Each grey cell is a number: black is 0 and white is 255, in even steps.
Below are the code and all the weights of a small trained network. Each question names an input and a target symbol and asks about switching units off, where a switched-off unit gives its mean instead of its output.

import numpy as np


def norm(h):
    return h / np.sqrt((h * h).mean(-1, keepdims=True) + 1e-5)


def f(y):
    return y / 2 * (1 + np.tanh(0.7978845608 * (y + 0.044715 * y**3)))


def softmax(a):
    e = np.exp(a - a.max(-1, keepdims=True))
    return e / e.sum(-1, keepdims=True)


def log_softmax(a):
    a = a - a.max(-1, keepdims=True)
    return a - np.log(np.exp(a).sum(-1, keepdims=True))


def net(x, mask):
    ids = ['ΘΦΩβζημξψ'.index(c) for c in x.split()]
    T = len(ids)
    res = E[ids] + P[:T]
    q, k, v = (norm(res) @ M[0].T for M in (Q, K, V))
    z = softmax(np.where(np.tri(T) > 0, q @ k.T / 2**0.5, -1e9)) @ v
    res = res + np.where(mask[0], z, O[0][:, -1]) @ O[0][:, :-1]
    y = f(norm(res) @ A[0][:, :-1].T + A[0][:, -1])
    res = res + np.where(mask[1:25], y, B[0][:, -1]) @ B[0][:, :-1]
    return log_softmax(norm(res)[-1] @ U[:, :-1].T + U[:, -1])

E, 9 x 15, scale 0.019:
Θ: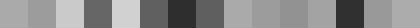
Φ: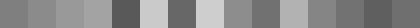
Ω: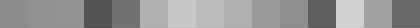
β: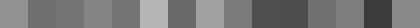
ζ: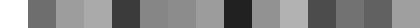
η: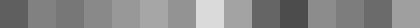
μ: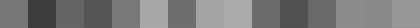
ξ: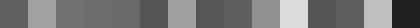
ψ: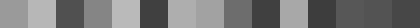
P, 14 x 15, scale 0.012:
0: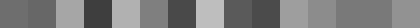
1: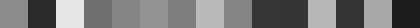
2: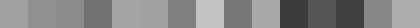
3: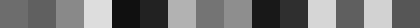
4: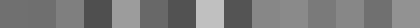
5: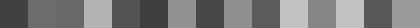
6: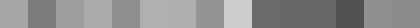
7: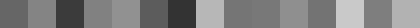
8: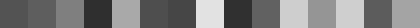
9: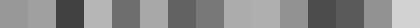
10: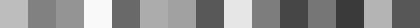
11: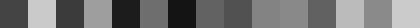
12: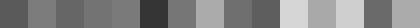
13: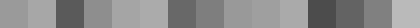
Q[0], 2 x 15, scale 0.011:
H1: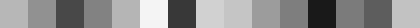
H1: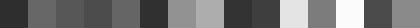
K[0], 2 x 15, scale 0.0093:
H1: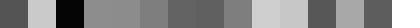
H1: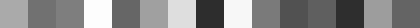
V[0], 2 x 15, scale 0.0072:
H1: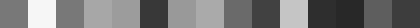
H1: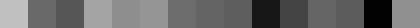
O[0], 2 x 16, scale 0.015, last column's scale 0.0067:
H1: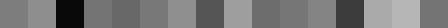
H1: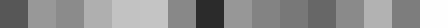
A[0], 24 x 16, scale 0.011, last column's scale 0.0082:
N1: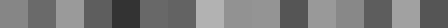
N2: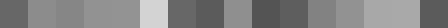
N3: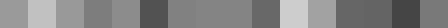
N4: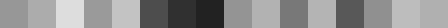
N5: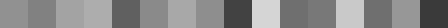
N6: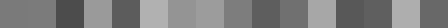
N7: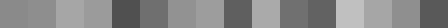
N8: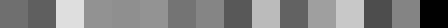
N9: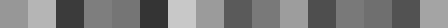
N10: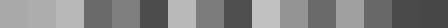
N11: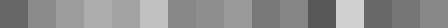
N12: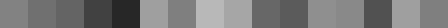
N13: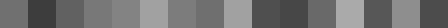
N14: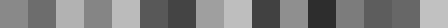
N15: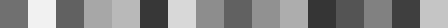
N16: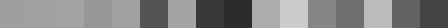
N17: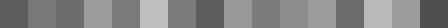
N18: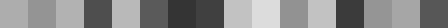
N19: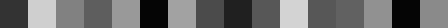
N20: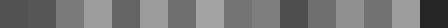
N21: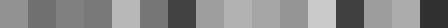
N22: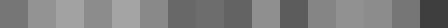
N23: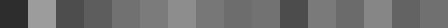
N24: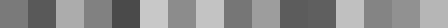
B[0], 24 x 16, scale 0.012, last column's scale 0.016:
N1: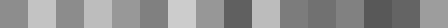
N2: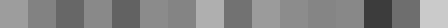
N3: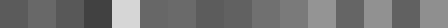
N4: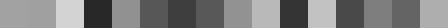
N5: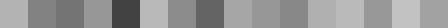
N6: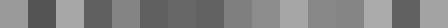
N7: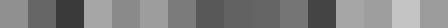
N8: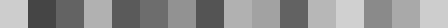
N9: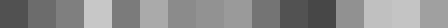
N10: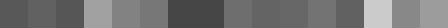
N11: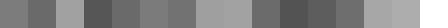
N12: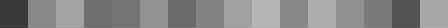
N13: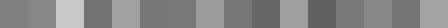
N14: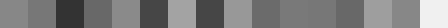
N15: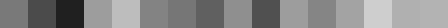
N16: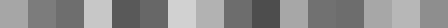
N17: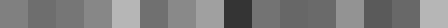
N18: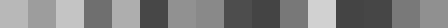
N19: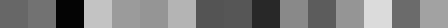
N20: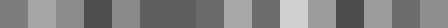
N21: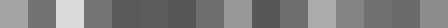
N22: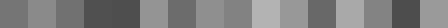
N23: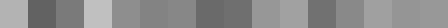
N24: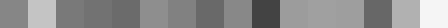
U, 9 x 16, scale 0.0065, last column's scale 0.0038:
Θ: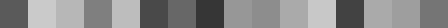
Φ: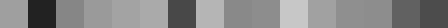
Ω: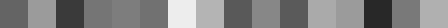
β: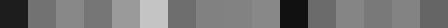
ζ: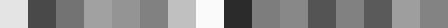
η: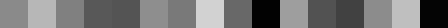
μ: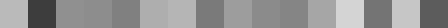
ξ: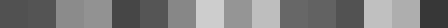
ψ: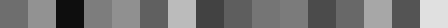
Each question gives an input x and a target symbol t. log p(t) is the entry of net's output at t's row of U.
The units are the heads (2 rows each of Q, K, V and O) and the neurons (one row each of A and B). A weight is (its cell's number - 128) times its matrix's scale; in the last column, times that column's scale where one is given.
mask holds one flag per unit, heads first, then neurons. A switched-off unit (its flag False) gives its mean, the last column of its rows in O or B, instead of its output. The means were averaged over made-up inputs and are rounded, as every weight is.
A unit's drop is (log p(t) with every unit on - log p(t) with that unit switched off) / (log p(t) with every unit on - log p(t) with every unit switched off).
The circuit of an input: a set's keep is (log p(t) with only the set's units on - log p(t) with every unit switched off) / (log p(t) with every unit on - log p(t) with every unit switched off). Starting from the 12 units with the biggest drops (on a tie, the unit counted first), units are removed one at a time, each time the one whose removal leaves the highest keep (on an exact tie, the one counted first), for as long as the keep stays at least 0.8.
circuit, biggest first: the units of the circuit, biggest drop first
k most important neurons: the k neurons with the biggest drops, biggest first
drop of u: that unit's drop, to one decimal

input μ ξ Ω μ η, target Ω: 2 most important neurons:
[N1, N11]
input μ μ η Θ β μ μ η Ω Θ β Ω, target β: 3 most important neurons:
[N8, N14, N11]
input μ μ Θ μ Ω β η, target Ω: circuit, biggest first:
[H1, N1, N12]
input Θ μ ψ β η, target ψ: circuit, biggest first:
[H1]
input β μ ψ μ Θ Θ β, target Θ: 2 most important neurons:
[N12, N6]
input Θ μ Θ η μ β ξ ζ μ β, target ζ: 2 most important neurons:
[N2, N17]
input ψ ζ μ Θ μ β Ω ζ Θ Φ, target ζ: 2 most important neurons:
[N17, N2]
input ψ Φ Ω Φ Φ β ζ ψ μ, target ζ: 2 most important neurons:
[N2, N17]
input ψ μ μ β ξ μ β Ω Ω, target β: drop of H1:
0.7
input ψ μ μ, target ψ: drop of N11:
0.2
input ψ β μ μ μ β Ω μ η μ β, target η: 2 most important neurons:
[N8, N4]
